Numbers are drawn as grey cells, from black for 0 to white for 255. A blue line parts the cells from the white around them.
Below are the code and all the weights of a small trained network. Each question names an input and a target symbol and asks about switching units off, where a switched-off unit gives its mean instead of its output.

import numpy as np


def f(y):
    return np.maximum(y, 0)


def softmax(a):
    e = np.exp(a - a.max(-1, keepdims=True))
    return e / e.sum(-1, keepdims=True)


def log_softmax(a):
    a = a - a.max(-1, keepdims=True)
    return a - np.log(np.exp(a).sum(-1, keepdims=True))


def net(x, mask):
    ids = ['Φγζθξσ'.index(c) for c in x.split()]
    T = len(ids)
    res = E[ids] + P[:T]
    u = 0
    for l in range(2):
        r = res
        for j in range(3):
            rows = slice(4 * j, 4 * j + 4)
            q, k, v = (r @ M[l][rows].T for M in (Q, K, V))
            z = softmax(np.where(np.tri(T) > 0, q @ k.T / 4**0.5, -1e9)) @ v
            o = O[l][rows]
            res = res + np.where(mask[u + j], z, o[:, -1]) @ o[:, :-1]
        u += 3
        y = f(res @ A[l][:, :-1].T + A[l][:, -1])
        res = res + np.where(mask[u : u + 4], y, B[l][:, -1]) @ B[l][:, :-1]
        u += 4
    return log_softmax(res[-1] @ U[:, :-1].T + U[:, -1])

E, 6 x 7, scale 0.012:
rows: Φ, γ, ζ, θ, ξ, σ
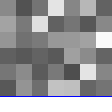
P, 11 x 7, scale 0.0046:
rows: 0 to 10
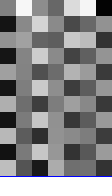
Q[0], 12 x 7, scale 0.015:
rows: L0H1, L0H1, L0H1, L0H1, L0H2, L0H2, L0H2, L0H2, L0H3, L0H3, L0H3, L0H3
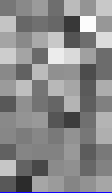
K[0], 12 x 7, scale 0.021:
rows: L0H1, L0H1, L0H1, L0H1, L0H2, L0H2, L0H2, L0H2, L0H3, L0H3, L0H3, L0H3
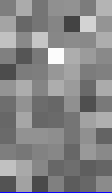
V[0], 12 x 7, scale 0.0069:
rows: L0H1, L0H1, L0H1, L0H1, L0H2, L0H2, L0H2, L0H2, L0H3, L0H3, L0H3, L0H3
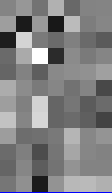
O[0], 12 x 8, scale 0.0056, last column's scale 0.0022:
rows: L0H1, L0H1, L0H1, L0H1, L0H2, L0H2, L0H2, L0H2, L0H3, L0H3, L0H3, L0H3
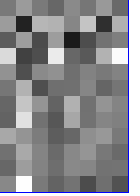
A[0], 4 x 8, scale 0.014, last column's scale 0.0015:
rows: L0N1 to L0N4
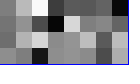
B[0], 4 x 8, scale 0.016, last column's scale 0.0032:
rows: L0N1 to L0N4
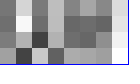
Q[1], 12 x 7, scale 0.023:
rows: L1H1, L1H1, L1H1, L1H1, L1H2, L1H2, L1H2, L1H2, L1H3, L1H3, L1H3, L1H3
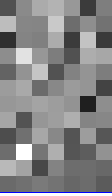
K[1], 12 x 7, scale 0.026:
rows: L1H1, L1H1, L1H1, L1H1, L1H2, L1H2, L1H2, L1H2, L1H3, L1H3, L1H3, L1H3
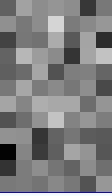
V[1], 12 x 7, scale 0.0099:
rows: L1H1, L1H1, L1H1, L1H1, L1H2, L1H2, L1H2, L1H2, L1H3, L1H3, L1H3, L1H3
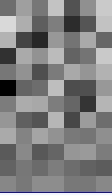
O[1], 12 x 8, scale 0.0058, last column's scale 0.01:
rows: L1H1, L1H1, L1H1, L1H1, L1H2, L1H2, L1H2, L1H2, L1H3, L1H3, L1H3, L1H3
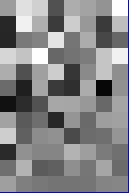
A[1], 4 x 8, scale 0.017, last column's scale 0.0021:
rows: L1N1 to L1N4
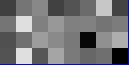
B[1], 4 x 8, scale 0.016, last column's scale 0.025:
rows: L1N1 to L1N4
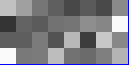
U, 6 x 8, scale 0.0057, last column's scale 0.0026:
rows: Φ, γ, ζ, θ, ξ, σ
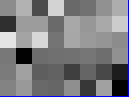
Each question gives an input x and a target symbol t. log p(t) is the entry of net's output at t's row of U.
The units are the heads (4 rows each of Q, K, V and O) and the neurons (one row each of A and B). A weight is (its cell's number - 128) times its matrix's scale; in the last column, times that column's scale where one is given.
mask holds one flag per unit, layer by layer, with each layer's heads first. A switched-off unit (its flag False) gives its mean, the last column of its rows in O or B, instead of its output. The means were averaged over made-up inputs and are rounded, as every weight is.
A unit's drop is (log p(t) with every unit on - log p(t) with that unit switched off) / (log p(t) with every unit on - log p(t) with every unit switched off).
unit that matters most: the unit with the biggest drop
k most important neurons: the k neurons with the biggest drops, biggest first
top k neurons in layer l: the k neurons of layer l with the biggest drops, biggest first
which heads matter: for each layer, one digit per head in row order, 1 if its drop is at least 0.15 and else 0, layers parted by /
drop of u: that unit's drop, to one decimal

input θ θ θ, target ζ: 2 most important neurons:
L0N2, L1N2
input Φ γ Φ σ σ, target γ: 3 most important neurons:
L0N2, L0N4, L1N4
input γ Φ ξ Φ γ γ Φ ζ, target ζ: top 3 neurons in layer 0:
L0N2, L0N1, L0N3
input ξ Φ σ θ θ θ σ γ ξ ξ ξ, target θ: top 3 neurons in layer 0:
L0N1, L0N4, L0N3
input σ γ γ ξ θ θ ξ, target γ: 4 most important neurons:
L0N4, L0N2, L1N4, L1N1
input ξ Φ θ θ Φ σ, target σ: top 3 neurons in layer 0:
L0N4, L0N1, L0N2
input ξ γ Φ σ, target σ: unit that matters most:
L0H1
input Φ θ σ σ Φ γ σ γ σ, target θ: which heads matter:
011 / 100
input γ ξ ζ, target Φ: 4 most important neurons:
L0N2, L1N4, L1N2, L0N4
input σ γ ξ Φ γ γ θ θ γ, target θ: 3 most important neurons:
L0N2, L0N1, L0N3
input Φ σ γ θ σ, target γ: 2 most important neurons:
L0N4, L0N2
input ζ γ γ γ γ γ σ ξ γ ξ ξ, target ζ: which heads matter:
111 / 011
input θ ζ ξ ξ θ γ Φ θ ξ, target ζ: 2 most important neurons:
L1N2, L0N4
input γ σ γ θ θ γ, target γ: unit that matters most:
L0N1
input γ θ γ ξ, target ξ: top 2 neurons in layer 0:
L0N4, L0N1
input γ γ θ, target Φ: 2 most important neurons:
L1N4, L1N2
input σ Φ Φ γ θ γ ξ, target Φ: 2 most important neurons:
L1N4, L0N2
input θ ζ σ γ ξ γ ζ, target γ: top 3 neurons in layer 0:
L0N4, L0N2, L0N1
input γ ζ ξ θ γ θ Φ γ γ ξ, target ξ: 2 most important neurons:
L1N1, L0N2
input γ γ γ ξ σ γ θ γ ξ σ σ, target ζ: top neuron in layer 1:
L1N2
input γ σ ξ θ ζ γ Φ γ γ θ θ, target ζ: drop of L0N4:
1.1
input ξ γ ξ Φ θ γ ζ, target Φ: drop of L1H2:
0.2
